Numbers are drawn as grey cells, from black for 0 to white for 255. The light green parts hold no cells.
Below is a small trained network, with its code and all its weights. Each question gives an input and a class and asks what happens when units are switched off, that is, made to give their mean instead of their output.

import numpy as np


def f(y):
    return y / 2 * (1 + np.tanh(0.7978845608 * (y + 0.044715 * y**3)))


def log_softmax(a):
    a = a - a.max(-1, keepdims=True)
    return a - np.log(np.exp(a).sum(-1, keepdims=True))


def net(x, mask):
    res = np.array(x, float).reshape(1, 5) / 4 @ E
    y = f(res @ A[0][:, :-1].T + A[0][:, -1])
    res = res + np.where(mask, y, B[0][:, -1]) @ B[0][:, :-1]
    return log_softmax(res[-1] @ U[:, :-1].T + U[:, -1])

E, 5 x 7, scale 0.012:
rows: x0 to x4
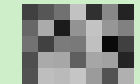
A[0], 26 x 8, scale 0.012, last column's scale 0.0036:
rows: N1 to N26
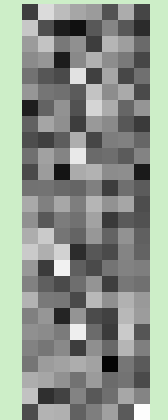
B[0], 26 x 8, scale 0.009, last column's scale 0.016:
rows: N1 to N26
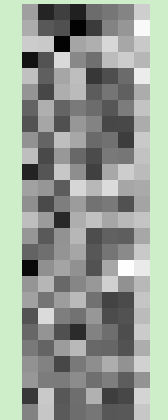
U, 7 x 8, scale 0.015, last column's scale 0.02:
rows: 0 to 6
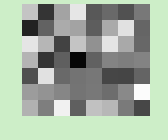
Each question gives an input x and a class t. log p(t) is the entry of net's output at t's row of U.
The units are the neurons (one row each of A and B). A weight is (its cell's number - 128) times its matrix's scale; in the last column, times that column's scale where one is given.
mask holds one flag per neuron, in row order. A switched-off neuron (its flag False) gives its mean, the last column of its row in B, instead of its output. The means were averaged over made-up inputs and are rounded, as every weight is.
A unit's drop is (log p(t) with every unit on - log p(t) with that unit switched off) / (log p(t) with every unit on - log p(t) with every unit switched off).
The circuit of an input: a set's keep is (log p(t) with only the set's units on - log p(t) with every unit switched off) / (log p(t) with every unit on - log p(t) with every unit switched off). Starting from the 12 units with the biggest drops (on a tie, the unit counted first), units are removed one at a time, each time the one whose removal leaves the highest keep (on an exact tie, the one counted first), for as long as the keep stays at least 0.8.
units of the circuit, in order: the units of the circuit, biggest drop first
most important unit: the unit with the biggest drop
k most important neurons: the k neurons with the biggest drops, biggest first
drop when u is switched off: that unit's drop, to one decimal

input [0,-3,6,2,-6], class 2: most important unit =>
N14
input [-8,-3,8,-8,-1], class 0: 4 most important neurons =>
(N19, N22, N6, N3)
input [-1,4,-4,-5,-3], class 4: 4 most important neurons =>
(N25, N20, N17, N14)
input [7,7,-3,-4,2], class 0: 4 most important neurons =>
(N5, N17, N9, N10)
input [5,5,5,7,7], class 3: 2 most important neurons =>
(N1, N10)
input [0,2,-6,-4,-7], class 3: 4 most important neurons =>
(N2, N14, N12, N18)
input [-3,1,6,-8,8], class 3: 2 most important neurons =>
(N1, N21)
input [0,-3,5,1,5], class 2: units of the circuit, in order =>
(N14, N23)
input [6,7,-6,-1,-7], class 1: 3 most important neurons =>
(N4, N11, N1)
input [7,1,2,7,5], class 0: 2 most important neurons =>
(N10, N5)
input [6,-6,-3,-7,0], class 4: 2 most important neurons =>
(N25, N21)
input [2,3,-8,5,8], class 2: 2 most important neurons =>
(N3, N2)
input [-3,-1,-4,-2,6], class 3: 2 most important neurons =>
(N1, N21)
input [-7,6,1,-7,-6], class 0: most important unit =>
N19
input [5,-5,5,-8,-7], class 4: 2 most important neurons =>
(N25, N1)
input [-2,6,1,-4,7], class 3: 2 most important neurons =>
(N1, N21)
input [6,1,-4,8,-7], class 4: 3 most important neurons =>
(N26, N8, N1)
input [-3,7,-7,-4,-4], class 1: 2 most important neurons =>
(N4, N11)
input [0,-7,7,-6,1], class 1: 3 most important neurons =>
(N17, N3, N16)
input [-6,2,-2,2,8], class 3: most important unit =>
N1
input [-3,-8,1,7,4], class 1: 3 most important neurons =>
(N17, N25, N16)
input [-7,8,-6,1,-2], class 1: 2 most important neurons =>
(N4, N11)
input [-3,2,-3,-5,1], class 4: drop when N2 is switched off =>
0.0
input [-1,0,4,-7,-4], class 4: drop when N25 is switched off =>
0.8
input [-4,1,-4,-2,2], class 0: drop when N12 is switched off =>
0.2
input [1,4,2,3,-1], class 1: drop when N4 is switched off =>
0.1
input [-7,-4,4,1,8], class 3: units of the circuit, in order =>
(N1)
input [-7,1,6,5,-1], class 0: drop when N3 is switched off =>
0.1
